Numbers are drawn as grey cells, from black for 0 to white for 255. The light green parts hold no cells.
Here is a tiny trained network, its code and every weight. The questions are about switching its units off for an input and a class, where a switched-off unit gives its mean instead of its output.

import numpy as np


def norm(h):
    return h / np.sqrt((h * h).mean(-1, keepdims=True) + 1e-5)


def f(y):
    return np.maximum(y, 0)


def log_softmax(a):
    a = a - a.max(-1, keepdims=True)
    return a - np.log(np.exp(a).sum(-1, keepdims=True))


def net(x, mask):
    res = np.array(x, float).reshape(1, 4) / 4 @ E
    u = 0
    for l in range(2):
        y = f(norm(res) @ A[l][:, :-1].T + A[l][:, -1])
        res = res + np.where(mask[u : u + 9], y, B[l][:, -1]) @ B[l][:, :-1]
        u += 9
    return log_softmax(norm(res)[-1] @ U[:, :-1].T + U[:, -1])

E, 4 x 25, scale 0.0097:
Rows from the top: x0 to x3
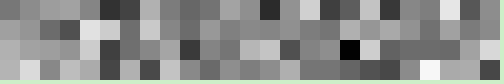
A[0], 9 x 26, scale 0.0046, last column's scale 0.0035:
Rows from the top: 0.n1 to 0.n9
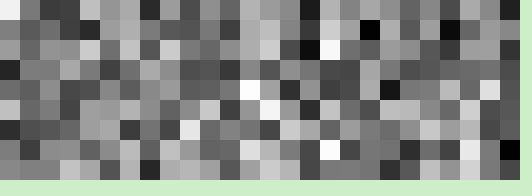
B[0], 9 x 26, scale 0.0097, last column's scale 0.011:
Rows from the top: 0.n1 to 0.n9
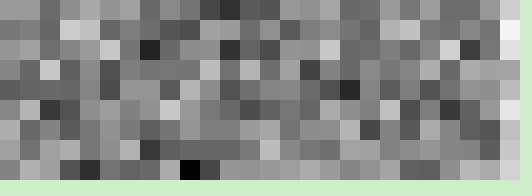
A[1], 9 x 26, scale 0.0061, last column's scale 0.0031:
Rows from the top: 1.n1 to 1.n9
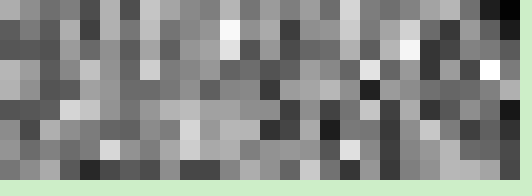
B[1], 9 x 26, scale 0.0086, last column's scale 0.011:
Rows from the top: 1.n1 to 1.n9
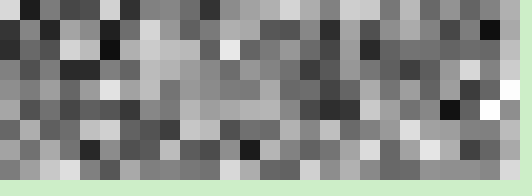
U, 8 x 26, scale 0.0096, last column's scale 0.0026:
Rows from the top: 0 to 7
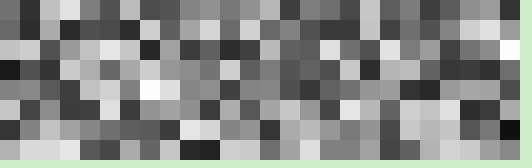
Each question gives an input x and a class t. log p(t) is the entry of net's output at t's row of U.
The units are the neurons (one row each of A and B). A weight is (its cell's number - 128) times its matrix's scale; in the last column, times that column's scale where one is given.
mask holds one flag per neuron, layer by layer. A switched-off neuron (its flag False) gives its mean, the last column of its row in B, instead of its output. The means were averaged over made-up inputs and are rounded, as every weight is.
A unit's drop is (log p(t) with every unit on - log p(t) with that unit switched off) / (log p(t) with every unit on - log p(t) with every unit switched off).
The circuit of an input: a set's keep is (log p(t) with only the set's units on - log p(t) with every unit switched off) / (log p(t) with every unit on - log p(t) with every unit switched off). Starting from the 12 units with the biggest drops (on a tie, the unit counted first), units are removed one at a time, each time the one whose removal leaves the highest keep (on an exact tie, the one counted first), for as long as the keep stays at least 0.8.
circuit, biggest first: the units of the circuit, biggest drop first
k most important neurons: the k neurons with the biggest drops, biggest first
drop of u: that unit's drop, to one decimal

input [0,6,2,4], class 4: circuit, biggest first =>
[0.n8 1.n4]
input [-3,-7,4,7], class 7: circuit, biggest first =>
[0.n9]
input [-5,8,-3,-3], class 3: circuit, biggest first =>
[0.n2 1.n3]
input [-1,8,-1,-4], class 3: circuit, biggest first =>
[0.n3 1.n3]
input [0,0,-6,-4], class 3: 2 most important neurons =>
[1.n3 0.n3]
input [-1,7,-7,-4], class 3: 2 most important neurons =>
[1.n3 0.n3]
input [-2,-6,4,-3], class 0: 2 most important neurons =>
[0.n6 0.n5]
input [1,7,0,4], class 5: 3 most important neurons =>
[0.n5 0.n2 0.n6]
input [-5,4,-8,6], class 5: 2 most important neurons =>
[0.n7 1.n1]
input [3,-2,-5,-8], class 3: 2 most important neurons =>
[0.n3 1.n3]
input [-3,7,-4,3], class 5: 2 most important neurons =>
[0.n7 1.n5]
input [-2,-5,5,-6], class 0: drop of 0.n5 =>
0.2
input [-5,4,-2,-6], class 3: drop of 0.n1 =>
0.0
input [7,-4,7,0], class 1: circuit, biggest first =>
[0.n5]
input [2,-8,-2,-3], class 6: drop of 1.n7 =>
0.1
